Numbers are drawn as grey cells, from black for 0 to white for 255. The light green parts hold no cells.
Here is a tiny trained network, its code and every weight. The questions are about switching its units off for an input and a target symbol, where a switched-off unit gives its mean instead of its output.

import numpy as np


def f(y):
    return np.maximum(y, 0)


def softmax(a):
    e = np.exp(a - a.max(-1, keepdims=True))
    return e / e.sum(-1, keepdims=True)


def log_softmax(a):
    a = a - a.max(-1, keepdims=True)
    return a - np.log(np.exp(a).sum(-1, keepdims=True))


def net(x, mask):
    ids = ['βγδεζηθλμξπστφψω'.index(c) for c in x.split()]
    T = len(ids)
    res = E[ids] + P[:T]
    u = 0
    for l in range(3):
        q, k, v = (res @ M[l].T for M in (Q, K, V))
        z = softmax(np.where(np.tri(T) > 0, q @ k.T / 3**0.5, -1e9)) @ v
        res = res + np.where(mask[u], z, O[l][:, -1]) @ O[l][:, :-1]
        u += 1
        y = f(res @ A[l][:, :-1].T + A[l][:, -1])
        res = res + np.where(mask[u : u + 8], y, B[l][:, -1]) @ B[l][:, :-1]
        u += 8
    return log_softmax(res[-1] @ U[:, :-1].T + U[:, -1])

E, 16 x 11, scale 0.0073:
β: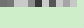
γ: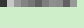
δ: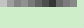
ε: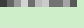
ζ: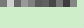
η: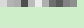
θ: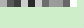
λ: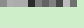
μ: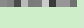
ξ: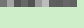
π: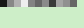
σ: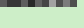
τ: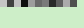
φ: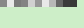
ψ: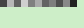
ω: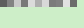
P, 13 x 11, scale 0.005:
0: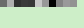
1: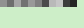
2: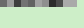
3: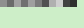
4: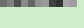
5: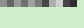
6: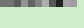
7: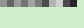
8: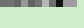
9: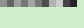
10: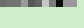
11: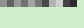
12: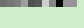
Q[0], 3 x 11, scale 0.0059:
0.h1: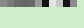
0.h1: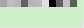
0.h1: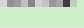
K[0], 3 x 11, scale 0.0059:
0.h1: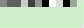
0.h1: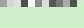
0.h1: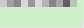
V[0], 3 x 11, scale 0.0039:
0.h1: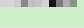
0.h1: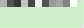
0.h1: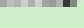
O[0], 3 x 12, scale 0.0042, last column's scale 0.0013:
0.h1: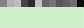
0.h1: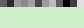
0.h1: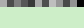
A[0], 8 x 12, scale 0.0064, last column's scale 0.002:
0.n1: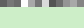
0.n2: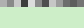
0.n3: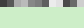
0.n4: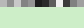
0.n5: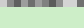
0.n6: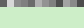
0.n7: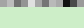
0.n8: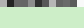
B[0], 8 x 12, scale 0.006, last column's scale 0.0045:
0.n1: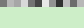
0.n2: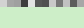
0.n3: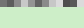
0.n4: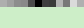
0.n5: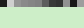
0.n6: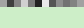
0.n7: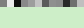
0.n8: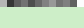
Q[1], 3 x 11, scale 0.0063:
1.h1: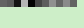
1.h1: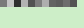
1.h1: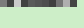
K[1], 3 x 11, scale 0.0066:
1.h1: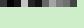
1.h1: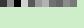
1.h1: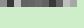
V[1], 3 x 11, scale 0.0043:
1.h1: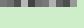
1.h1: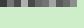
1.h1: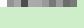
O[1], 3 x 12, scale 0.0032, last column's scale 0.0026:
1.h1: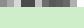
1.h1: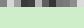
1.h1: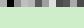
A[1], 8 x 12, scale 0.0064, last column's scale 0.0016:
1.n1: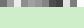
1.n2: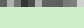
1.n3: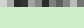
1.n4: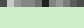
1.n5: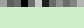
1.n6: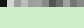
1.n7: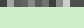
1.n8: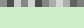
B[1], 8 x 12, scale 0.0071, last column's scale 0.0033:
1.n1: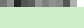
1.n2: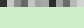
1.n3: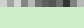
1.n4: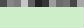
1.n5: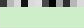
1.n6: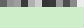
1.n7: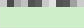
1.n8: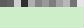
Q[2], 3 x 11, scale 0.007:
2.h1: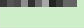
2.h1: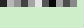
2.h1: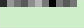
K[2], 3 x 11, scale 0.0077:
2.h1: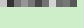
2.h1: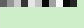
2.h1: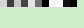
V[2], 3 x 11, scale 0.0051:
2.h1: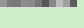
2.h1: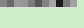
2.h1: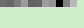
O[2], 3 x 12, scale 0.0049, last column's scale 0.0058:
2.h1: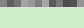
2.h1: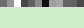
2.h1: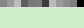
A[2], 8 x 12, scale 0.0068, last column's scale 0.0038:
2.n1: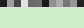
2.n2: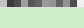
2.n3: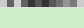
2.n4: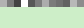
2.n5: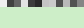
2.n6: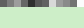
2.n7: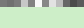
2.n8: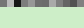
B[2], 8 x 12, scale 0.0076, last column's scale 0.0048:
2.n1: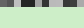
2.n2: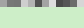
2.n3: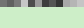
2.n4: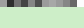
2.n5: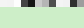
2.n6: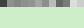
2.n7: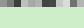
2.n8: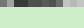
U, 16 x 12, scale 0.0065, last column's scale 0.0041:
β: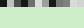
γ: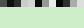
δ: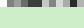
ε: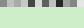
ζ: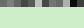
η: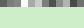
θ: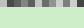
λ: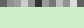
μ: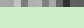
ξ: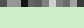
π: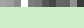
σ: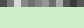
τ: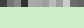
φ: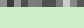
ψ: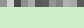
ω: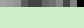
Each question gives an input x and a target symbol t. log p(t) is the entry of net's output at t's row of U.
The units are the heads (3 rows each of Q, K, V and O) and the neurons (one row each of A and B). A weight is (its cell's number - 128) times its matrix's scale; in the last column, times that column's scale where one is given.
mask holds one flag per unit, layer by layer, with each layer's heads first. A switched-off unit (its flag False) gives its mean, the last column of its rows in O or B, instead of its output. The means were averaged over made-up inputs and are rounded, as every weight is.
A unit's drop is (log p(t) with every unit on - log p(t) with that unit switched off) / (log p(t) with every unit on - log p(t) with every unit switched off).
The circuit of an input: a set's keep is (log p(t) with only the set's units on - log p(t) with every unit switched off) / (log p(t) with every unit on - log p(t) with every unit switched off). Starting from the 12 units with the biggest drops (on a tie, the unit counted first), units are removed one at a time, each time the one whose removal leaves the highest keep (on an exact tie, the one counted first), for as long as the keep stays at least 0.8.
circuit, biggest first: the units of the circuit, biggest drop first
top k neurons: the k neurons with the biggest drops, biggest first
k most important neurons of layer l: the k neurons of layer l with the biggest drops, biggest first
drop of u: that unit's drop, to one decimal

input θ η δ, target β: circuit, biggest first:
(0.h1; 1.n2; 0.n3; 1.n5)
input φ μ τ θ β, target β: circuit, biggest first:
(1.n6; 0.n5; 0.h1)
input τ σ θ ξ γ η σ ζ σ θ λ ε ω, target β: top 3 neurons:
(1.n6; 0.n8; 1.n1)
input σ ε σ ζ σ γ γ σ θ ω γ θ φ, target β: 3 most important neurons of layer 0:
(0.n8; 0.n3; 0.n2)
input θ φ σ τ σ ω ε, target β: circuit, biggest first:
(1.n6; 0.n8; 1.n1; 0.n3)
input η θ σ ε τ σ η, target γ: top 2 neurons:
(0.n6; 0.n5)
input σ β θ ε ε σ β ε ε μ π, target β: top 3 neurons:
(1.n6; 0.n8; 1.n1)
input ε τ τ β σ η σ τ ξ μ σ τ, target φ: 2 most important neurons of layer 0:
(0.n2; 0.n4)
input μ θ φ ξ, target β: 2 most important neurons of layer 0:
(0.n7; 0.n1)
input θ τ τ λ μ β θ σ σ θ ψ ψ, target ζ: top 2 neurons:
(2.n1; 0.n7)
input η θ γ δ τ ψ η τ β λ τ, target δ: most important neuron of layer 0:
(0.n7)
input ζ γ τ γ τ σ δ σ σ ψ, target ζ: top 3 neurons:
(2.n1; 0.n7; 1.n4)
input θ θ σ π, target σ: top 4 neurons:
(2.n1; 0.n3; 1.n4; 0.n4)
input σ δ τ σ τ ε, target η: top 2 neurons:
(2.n7; 0.n3)
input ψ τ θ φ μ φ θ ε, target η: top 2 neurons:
(2.n7; 0.n8)
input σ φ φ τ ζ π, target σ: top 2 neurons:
(2.n1; 1.n4)
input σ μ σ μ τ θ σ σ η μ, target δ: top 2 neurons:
(1.n5; 2.n5)
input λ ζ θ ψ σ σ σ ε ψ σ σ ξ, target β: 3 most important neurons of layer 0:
(0.n1; 0.n7; 0.n6)
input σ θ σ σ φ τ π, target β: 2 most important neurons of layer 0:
(0.n8; 0.n3)
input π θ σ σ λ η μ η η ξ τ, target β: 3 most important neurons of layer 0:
(0.n3; 0.n1; 0.n6)
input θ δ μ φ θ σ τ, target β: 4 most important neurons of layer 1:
(1.n5; 1.n2; 1.n1; 1.n4)
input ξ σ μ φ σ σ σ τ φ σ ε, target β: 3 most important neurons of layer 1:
(1.n6; 1.n1; 1.n4)
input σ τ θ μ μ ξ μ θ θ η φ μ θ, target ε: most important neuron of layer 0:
(0.n7)
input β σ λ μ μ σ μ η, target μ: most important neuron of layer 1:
(1.n3)
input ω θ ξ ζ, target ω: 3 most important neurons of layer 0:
(0.n7; 0.n4; 0.n3)
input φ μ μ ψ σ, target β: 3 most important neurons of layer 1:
(1.n5; 1.n2; 1.n4)
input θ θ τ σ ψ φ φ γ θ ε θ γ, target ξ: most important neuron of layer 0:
(0.n3)
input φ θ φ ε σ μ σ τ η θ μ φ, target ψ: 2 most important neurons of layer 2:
(2.n8; 2.n7)
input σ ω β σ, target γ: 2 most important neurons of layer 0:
(0.n1; 0.n8)
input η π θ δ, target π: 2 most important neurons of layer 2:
(2.n3; 2.n4)
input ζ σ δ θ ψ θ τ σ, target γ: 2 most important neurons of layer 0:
(0.n3; 0.n8)
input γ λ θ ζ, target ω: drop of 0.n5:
0.0
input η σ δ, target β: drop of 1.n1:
0.1
